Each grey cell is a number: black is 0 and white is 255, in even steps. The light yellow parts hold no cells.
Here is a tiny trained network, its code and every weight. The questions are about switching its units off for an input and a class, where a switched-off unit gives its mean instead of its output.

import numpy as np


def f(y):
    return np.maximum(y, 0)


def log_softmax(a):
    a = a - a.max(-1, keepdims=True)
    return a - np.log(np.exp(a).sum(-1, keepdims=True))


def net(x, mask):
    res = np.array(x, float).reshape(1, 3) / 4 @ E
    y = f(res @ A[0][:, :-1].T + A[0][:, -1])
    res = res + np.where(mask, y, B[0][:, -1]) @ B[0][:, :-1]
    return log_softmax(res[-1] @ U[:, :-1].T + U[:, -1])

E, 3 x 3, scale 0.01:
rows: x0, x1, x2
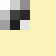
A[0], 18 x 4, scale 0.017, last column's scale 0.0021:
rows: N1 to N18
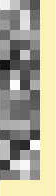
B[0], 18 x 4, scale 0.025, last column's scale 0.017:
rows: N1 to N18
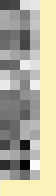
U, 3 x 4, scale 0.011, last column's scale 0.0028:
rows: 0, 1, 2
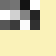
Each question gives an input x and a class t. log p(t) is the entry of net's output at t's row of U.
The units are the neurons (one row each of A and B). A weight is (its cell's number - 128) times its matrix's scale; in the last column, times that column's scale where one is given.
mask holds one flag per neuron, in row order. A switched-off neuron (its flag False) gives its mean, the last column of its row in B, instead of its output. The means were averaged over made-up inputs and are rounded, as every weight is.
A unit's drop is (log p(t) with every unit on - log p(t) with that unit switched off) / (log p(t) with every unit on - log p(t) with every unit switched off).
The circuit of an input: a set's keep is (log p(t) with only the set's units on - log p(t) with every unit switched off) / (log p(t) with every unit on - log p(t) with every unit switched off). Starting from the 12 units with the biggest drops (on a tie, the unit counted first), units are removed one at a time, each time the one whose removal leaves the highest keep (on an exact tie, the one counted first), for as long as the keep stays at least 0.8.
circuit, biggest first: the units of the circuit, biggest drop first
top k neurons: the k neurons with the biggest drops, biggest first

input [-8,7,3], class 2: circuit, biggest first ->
(N7)
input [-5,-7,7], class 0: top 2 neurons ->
(N17 N9)
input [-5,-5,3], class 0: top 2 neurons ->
(N17 N1)
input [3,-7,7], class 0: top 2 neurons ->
(N17 N9)
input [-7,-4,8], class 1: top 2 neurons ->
(N6 N1)
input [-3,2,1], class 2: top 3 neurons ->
(N17 N9 N7)
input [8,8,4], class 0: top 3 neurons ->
(N15 N7 N5)
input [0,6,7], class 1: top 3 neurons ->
(N17 N6 N16)
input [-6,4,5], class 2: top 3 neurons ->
(N7 N9 N17)
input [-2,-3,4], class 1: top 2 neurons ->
(N15 N6)
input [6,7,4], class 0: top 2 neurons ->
(N15 N7)
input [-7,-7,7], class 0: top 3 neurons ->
(N17 N9 N1)
